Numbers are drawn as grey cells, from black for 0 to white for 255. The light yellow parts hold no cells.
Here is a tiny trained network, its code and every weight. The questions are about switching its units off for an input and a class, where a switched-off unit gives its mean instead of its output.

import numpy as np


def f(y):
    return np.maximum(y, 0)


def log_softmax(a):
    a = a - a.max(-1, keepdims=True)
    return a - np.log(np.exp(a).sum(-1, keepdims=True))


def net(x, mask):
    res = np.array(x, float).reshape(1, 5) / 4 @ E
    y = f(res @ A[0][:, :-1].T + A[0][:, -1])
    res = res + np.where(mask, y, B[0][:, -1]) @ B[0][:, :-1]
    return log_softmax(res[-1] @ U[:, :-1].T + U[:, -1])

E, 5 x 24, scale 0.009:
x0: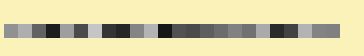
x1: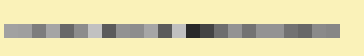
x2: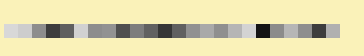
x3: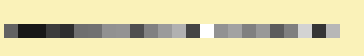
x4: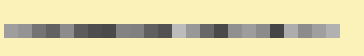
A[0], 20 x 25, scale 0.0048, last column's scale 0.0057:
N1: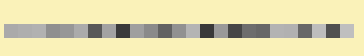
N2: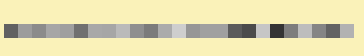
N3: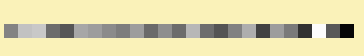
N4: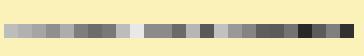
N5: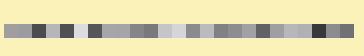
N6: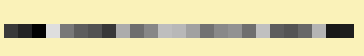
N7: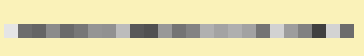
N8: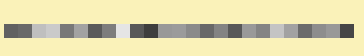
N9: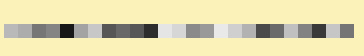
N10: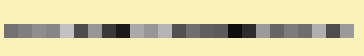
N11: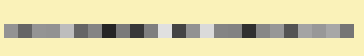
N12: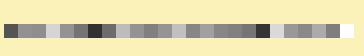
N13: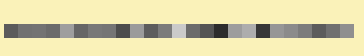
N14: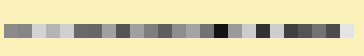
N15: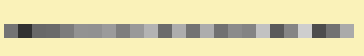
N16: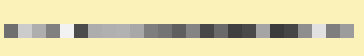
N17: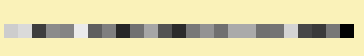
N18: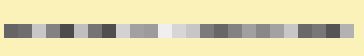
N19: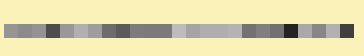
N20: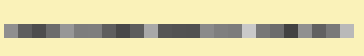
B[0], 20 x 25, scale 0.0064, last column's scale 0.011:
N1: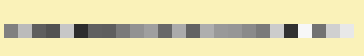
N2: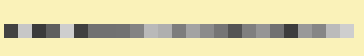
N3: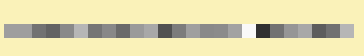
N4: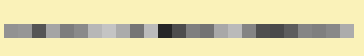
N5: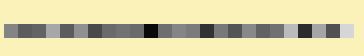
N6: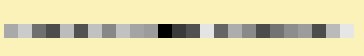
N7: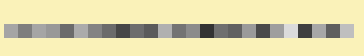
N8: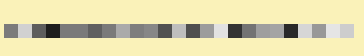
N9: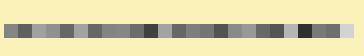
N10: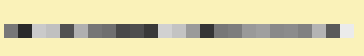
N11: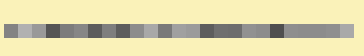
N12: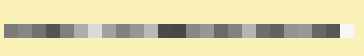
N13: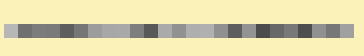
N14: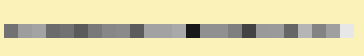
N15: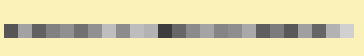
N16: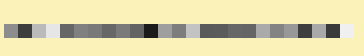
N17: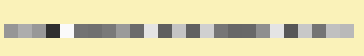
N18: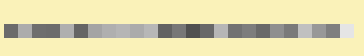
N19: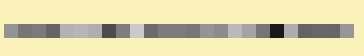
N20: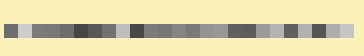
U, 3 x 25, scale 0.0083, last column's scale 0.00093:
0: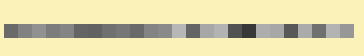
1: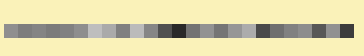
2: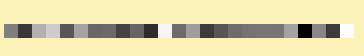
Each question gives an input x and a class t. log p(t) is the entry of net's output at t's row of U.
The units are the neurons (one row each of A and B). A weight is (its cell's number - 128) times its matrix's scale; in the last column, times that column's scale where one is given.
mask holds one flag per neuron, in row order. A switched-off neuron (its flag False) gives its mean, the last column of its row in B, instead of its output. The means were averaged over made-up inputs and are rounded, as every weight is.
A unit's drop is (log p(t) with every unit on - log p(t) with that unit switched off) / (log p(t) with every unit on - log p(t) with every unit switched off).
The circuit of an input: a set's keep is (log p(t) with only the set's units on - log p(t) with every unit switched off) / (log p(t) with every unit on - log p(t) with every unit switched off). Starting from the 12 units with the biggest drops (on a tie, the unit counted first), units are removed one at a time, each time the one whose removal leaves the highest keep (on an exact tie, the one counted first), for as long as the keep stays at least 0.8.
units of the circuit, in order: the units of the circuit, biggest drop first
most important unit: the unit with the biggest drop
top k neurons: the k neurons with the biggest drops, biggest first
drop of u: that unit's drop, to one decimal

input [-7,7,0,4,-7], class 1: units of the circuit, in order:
(N12)
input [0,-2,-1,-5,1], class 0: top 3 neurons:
(N1 N14 N5)
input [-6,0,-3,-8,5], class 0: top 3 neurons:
(N8 N14 N1)
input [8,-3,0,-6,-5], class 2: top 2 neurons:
(N16 N10)
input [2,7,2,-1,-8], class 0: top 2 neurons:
(N12 N6)
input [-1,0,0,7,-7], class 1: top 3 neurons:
(N15 N16 N10)
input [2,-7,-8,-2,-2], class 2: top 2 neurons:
(N10 N16)
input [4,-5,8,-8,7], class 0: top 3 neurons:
(N17 N14 N1)
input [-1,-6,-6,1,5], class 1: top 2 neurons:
(N6 N14)
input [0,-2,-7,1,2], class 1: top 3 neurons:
(N6 N14 N1)
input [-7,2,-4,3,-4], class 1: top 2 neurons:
(N12 N6)
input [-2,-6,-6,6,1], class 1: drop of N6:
0.3
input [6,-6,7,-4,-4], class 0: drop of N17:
0.2
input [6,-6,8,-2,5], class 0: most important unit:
N17
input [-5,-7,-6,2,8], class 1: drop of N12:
0.3
